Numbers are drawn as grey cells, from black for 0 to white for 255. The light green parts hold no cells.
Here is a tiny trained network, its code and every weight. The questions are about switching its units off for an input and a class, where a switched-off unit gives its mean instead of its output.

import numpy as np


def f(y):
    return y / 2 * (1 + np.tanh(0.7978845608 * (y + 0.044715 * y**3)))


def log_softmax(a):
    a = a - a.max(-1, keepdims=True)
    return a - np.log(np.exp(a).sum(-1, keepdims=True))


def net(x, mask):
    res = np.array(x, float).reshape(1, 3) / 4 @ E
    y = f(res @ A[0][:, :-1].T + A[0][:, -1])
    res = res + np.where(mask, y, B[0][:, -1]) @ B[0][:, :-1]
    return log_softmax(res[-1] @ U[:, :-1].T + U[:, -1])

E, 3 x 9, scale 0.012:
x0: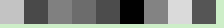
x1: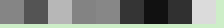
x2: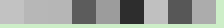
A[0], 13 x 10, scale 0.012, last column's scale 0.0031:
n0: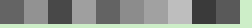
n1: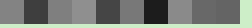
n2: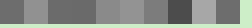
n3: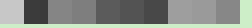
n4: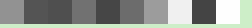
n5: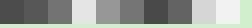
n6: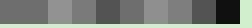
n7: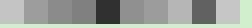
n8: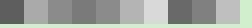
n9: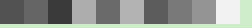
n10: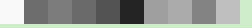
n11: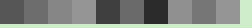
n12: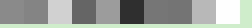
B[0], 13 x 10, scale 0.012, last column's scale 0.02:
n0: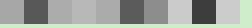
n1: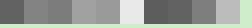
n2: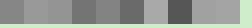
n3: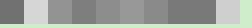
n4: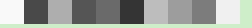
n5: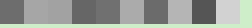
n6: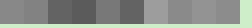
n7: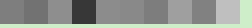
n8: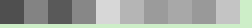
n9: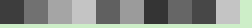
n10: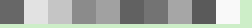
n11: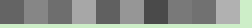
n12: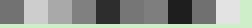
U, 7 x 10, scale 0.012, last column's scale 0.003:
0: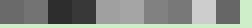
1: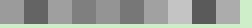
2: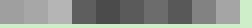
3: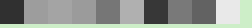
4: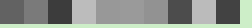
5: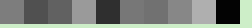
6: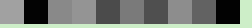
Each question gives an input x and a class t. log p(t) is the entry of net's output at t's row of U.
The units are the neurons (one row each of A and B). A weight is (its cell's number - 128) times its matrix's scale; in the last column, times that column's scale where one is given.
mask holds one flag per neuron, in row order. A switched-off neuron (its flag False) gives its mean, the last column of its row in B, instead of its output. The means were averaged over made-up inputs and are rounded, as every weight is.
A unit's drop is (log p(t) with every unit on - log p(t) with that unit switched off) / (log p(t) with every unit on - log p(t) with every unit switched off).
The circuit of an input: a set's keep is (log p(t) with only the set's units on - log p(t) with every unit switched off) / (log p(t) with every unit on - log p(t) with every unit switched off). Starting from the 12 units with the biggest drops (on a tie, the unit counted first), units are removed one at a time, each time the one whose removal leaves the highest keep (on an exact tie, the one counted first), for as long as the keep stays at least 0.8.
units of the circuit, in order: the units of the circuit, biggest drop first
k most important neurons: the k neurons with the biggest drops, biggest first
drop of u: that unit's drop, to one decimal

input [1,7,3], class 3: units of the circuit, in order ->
[n4]
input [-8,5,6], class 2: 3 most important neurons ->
[n2; n9; n12]
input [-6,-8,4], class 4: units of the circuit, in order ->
[n8; n10]
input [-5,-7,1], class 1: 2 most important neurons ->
[n0; n12]
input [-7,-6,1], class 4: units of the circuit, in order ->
[n10; n8; n5]
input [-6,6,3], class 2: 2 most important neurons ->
[n2; n1]
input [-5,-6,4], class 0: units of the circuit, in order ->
[n8; n10; n9]
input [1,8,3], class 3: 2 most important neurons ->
[n4; n5]
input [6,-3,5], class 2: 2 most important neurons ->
[n8; n12]
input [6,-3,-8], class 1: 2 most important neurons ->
[n0; n4]
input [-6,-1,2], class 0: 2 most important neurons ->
[n10; n12]
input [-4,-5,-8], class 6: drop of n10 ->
0.4
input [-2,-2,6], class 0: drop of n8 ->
0.2
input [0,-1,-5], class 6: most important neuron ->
[n10]
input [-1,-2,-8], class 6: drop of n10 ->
0.3
